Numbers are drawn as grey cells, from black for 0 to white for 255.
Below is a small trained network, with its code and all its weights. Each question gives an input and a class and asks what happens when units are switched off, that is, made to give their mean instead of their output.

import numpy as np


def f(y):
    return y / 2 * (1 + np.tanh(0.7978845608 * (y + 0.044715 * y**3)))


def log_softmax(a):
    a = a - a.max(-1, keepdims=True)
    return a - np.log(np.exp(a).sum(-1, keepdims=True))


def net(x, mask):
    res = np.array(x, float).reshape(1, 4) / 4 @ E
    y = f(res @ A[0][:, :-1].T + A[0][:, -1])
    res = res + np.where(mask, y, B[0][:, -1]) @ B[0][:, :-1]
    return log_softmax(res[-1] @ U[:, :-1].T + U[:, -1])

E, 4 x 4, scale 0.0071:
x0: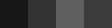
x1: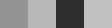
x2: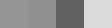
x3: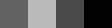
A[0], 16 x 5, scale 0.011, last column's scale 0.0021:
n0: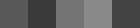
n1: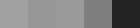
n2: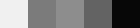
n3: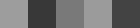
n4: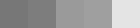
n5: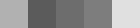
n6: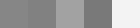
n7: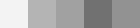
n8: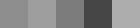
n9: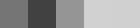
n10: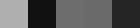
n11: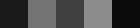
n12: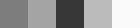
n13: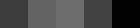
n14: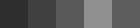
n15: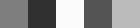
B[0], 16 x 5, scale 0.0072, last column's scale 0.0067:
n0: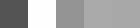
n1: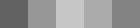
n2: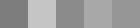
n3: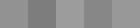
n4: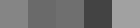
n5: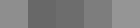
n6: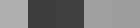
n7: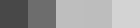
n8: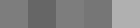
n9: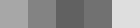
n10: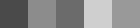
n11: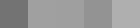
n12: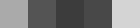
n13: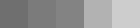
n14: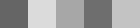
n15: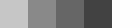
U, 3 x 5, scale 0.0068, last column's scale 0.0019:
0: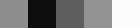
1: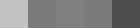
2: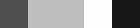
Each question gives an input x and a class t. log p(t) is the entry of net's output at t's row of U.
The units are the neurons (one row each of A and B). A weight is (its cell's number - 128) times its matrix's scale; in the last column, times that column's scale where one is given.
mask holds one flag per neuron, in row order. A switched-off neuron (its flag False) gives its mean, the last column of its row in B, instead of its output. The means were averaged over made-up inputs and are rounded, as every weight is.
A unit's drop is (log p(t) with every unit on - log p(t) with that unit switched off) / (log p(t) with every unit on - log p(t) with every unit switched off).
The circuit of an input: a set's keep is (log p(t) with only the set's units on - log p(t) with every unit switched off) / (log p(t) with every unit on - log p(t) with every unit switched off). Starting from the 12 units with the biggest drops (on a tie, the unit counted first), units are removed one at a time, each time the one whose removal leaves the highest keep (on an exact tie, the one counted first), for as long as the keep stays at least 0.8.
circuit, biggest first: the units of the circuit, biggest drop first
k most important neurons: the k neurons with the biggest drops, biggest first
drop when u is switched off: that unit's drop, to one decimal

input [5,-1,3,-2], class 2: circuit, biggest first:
(n0 n14)
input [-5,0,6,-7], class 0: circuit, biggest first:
(n12 n0)
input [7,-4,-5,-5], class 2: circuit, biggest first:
(n0)
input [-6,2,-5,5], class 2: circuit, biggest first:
(n7 n15)
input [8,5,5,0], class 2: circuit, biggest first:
(n14 n11)
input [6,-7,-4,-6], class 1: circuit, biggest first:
(n15 n0)
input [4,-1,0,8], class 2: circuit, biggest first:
(n12 n13)
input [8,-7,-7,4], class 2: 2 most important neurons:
(n0 n13)
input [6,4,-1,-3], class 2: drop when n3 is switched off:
0.0
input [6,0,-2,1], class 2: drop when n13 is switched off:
0.1
